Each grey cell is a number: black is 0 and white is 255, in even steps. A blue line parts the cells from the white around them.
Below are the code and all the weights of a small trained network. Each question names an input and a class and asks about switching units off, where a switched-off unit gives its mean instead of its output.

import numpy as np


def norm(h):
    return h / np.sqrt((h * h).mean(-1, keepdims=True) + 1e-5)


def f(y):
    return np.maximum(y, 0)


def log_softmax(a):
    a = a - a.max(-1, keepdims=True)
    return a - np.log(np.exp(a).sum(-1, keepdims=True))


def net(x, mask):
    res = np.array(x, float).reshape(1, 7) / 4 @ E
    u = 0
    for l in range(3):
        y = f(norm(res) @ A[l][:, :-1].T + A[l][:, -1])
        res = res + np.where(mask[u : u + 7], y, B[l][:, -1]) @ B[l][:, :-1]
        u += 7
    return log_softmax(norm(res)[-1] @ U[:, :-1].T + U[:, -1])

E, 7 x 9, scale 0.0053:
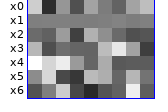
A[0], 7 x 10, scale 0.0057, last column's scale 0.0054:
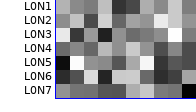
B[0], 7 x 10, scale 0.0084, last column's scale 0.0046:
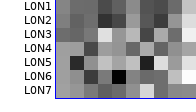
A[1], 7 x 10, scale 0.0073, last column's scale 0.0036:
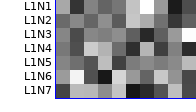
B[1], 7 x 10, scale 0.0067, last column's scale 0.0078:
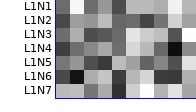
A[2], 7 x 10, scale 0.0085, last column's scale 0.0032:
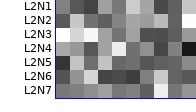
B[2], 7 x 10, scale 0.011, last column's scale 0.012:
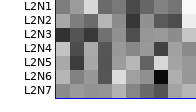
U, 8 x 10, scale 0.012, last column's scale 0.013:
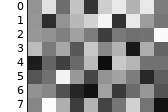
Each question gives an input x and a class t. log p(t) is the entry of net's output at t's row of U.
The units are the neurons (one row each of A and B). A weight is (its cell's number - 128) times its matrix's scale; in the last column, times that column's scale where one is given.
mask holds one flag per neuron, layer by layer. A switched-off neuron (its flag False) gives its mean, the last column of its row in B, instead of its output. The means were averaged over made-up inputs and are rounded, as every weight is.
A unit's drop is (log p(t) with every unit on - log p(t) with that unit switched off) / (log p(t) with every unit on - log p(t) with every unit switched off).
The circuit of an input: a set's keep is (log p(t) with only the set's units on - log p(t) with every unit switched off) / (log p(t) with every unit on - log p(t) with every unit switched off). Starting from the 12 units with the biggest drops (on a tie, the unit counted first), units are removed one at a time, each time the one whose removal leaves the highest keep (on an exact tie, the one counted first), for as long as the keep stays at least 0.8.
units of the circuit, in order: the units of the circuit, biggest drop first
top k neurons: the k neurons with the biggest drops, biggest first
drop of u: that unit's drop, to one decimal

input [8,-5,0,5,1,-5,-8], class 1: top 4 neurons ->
(L0N3, L2N2, L2N6, L2N7)
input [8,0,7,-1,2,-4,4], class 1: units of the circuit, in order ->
(L0N3)
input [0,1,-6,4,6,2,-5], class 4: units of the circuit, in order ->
(L2N3, L0N6, L1N3)
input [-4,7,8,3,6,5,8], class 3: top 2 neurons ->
(L2N6, L0N2)
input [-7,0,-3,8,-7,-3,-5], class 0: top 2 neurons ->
(L1N1, L2N3)
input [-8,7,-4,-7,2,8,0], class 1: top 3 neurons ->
(L0N5, L2N5, L1N1)
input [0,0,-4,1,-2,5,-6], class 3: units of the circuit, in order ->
(L2N4, L0N6)
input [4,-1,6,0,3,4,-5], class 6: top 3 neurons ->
(L0N6, L2N2, L2N7)
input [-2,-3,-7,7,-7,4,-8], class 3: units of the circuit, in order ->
(L2N3, L2N1, L0N2)
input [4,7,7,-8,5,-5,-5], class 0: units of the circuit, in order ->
(L1N7, L1N3)
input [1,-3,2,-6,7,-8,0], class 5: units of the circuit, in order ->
(L1N4, L1N3)
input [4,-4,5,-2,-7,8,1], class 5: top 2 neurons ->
(L1N6, L2N3)
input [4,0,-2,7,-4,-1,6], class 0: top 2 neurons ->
(L1N1, L2N1)
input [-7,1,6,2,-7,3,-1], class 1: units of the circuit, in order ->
(L0N5)
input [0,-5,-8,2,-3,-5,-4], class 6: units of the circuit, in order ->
(L0N1, L0N2)
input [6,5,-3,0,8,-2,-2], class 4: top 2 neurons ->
(L2N3, L0N5)
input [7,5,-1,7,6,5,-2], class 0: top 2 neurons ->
(L1N1, L0N5)
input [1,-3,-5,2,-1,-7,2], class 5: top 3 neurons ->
(L0N6, L1N4, L2N3)
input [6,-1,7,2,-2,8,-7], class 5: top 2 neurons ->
(L1N6, L2N1)
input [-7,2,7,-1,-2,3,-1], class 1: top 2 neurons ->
(L0N5, L0N2)
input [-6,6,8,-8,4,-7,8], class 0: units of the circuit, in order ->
(L1N7, L2N1)
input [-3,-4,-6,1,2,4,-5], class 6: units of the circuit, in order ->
(L0N2)
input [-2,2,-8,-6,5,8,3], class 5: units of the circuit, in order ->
(L1N6, L0N6)
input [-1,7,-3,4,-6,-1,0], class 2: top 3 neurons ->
(L2N3, L2N2, L2N5)
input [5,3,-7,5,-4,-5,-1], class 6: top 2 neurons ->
(L0N1, L0N2)
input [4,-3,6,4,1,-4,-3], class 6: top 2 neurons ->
(L0N6, L2N2)
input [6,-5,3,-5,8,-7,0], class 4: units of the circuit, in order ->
(L2N3)
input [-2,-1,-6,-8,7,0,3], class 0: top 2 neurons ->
(L1N7, L2N1)
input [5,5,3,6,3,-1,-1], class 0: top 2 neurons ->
(L1N1, L0N5)
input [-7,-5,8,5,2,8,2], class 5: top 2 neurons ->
(L1N6, L0N3)
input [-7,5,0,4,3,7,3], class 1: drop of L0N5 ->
0.7
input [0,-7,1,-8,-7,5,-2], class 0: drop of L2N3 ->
0.2
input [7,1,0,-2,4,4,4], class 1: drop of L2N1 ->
0.2
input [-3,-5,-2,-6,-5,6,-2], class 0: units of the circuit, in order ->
(L1N7)
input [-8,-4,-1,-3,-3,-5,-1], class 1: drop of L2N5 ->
0.1
